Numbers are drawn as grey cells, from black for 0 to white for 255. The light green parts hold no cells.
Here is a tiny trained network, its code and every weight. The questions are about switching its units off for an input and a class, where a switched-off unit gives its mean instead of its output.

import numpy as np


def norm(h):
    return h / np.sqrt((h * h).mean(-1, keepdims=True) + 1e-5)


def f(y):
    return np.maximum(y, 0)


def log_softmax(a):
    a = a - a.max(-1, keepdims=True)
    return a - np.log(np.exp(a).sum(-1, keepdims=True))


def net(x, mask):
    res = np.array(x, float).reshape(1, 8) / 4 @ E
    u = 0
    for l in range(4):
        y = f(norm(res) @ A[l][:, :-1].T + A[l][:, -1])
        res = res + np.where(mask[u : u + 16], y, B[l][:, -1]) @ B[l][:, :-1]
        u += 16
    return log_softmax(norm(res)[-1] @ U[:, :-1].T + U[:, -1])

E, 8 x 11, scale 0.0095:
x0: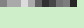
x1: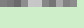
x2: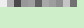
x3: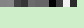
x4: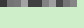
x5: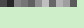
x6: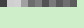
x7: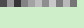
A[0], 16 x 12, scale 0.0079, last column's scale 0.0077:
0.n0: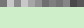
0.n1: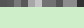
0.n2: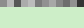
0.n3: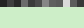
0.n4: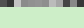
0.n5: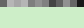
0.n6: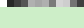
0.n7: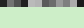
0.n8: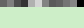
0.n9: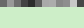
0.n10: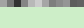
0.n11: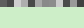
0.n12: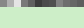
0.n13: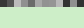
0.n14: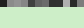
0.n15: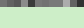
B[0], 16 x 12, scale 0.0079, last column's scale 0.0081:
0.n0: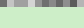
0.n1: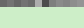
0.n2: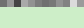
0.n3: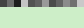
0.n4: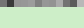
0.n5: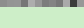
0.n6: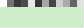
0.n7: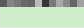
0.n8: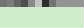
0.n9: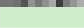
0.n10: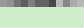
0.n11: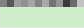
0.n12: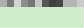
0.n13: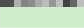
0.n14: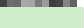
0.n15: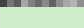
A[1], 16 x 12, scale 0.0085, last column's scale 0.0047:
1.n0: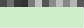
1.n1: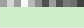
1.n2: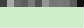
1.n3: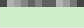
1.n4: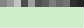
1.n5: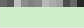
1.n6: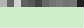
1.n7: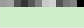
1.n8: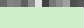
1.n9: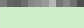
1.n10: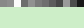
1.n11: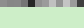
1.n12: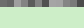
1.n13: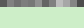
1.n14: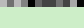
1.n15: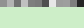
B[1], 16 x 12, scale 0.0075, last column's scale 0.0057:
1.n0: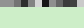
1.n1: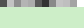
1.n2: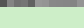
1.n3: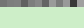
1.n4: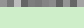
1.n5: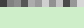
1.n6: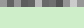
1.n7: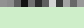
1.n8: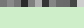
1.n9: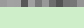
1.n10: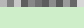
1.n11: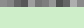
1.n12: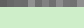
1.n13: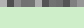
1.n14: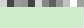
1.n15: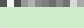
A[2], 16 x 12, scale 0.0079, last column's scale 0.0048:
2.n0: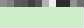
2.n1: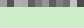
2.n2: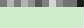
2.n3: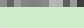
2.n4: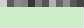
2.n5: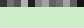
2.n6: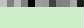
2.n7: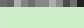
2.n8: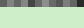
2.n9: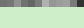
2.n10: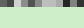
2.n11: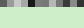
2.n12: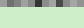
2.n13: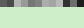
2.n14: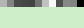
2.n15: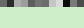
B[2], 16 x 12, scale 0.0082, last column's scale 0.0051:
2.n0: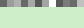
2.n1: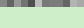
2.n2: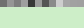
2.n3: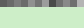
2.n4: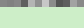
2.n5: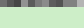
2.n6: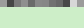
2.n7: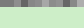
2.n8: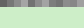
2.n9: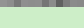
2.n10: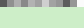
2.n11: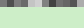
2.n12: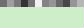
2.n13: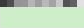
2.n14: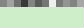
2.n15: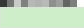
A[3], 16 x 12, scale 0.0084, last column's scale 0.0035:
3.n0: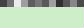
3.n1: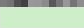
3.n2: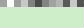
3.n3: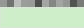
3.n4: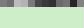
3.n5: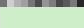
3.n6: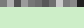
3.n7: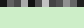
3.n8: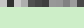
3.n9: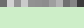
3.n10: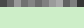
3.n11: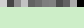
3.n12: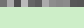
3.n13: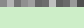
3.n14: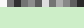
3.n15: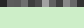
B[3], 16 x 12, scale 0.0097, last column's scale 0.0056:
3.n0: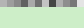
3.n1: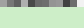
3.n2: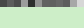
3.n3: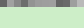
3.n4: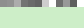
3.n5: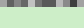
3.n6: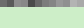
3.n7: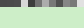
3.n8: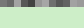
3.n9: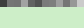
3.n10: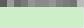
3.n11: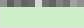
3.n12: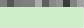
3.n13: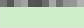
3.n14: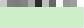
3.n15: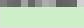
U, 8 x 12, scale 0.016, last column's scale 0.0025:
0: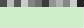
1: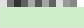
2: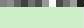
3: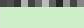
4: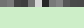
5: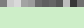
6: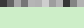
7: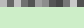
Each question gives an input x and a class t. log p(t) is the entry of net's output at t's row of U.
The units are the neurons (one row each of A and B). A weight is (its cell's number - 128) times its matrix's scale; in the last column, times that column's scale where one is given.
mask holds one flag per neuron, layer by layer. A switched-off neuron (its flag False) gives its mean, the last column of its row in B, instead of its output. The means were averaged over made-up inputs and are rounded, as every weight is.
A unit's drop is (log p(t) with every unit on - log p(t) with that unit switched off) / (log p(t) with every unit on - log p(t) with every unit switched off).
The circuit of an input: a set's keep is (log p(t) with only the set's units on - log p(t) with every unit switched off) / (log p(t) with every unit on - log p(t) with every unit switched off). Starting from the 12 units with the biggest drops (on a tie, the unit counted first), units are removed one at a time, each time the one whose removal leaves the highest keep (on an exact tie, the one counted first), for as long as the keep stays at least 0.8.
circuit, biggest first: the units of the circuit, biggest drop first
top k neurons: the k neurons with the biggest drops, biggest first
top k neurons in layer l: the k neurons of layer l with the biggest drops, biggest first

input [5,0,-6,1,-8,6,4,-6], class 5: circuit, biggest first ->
(0.n12; 1.n10)
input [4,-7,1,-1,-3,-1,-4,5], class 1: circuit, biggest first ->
(0.n6)
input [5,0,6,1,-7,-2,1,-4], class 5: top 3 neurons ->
(0.n0; 0.n12; 1.n1)
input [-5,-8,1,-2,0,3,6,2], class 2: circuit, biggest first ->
(0.n9; 1.n7)
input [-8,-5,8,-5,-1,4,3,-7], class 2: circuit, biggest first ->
(1.n7; 0.n9)
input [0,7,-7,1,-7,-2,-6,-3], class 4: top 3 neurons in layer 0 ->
(0.n7; 0.n8; 0.n1)
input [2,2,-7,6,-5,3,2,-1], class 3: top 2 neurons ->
(0.n14; 0.n3)
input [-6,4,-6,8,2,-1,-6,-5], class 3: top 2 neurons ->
(0.n3; 3.n7)
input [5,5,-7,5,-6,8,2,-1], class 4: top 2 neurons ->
(1.n8; 0.n7)
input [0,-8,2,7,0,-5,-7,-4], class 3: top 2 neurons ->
(0.n3; 3.n7)
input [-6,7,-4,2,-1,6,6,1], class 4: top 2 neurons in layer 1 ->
(1.n0; 1.n8)
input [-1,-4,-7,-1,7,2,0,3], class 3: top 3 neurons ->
(0.n3; 0.n14; 3.n7)
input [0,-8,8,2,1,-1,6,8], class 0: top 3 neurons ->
(1.n1; 0.n0; 1.n15)
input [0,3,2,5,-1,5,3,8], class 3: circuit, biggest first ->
(0.n3)
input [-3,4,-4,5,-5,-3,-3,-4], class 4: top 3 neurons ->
(0.n8; 1.n0; 0.n7)
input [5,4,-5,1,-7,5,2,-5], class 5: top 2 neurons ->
(0.n12; 1.n10)
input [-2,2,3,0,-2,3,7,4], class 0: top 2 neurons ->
(0.n0; 1.n1)
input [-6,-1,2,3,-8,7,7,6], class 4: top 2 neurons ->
(1.n0; 0.n7)
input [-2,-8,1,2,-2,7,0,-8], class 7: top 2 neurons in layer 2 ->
(2.n6; 2.n1)
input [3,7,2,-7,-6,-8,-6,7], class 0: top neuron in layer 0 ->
(0.n2)
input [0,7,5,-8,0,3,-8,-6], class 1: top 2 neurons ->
(0.n6; 3.n14)
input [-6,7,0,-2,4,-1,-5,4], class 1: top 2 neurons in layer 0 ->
(0.n6; 0.n10)
